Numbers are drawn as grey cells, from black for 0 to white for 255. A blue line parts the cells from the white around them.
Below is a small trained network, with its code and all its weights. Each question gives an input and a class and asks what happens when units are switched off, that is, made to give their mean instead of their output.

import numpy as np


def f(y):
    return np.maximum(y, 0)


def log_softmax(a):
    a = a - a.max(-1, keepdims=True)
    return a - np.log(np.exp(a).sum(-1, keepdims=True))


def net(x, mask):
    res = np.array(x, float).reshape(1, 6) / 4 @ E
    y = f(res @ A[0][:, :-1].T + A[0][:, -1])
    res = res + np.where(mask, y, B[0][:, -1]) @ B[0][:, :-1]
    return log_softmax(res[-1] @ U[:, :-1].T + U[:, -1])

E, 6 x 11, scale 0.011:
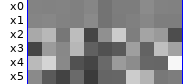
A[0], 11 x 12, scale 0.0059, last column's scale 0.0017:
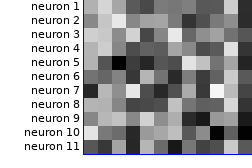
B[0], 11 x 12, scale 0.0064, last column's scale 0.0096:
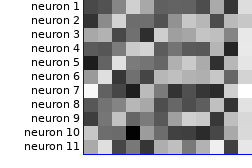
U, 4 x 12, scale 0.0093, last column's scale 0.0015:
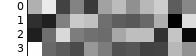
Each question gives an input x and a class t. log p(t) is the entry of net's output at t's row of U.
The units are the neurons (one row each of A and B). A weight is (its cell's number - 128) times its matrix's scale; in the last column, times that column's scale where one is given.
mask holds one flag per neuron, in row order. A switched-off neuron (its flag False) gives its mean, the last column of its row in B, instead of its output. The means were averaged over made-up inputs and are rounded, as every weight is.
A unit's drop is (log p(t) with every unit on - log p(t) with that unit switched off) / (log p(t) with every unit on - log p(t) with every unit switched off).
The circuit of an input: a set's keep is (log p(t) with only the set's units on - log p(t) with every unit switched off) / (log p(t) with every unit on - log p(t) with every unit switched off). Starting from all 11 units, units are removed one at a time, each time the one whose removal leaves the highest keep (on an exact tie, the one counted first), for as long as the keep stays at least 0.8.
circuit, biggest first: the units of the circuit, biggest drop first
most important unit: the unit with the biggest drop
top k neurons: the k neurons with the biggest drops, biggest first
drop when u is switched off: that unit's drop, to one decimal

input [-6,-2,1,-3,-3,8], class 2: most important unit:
neuron 5
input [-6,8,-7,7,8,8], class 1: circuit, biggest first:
(neuron 4; neuron 1)
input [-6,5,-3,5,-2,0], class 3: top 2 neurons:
(neuron 7; neuron 3)
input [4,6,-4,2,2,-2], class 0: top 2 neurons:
(neuron 11; neuron 6)
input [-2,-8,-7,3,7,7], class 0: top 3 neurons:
(neuron 11; neuron 6; neuron 9)
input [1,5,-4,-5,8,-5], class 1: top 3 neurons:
(neuron 4; neuron 1; neuron 8)
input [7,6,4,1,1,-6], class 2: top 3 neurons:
(neuron 9; neuron 11; neuron 2)
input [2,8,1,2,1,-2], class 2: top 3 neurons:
(neuron 10; neuron 11; neuron 6)
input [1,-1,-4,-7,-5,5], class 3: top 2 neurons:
(neuron 10; neuron 4)
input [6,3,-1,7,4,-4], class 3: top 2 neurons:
(neuron 7; neuron 5)
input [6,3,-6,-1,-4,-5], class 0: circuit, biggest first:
(neuron 11; neuron 6)
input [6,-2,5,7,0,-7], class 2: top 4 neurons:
(neuron 9; neuron 2; neuron 10; neuron 11)
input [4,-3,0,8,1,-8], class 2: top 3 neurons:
(neuron 9; neuron 2; neuron 10)
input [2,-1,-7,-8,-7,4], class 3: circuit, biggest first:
(neuron 10)
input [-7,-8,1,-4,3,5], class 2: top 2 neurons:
(neuron 5; neuron 7)
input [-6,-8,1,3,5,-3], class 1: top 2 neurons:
(neuron 4; neuron 1)
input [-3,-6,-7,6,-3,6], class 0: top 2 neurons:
(neuron 11; neuron 6)
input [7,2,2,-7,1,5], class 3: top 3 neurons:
(neuron 10; neuron 9; neuron 2)
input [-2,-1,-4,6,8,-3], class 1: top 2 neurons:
(neuron 4; neuron 1)
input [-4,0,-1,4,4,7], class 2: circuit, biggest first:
(neuron 5)
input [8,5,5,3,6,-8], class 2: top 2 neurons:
(neuron 9; neuron 2)
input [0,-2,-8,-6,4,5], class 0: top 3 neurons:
(neuron 11; neuron 6; neuron 7)
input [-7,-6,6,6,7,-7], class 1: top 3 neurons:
(neuron 4; neuron 1; neuron 8)
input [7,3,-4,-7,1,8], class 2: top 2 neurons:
(neuron 5; neuron 7)
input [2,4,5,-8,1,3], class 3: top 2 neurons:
(neuron 10; neuron 11)
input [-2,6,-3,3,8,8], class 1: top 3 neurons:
(neuron 4; neuron 8; neuron 1)
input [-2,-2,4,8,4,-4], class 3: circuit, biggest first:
(neuron 7)
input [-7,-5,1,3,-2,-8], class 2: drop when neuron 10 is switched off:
0.0
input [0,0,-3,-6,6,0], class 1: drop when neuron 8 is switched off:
0.3
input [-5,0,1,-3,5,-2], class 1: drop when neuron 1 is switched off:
0.1
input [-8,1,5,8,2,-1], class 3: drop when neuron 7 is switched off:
1.0
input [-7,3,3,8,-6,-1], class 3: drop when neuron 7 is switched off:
0.6
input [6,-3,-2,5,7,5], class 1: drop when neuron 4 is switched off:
0.3
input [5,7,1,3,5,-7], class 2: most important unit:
neuron 9
